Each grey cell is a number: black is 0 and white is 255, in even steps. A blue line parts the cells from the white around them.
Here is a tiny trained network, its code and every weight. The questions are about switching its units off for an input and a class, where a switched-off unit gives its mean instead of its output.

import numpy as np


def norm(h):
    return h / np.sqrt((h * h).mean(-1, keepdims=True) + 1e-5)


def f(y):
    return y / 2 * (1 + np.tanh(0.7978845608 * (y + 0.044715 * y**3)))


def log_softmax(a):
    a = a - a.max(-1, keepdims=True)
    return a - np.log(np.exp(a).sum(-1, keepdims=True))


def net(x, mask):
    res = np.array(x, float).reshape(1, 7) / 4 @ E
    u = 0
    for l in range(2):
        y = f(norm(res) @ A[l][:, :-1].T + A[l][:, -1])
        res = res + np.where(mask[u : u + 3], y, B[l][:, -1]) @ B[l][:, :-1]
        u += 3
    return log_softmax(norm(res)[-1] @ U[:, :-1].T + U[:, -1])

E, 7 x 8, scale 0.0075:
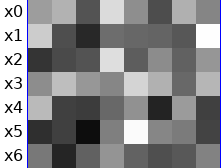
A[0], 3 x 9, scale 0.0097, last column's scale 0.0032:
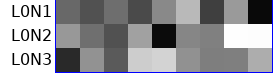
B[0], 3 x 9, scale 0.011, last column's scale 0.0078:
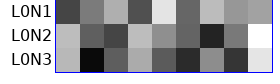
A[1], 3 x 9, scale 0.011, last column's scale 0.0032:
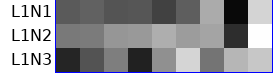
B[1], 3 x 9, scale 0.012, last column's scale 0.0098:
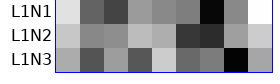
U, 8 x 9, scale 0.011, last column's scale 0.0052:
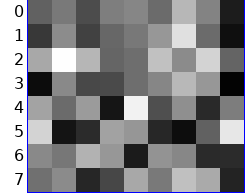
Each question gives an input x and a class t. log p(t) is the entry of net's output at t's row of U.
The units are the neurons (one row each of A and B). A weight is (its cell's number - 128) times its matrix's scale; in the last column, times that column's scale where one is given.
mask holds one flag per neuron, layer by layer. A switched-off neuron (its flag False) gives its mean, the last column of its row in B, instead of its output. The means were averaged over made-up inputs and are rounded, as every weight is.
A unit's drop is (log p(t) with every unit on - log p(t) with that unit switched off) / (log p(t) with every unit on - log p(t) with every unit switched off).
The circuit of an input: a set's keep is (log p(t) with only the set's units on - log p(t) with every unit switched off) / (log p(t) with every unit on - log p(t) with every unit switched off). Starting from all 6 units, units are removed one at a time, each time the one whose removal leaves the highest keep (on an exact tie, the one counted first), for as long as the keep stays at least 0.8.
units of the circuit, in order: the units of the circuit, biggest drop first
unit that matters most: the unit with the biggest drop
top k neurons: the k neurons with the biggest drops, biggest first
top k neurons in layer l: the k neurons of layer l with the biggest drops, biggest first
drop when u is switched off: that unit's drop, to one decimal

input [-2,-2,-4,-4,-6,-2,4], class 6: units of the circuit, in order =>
[L0N3 L1N1 L1N2]
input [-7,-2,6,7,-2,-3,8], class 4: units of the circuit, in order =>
[L0N1 L1N1 L1N3]
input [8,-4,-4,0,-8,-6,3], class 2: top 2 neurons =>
[L0N3 L1N1]
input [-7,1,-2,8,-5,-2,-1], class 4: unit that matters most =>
L1N3
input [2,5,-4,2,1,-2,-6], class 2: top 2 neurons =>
[L0N3 L1N1]
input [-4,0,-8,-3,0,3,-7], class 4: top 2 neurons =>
[L0N3 L0N2]
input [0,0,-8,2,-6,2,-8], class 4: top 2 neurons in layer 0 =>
[L0N2 L0N3]
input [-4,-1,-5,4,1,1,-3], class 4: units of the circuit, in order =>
[L0N3 L1N1]
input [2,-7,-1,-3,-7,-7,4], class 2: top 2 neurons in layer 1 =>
[L1N3 L1N1]
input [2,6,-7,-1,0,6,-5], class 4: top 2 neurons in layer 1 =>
[L1N1 L1N2]
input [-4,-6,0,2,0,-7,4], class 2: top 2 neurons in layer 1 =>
[L1N1 L1N3]
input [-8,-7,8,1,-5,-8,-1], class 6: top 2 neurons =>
[L1N1 L1N3]
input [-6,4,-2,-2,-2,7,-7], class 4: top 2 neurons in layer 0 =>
[L0N1 L0N2]
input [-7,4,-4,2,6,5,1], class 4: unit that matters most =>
L0N3
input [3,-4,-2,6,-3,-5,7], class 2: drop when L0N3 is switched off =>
0.4
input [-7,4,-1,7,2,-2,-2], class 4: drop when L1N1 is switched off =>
0.1
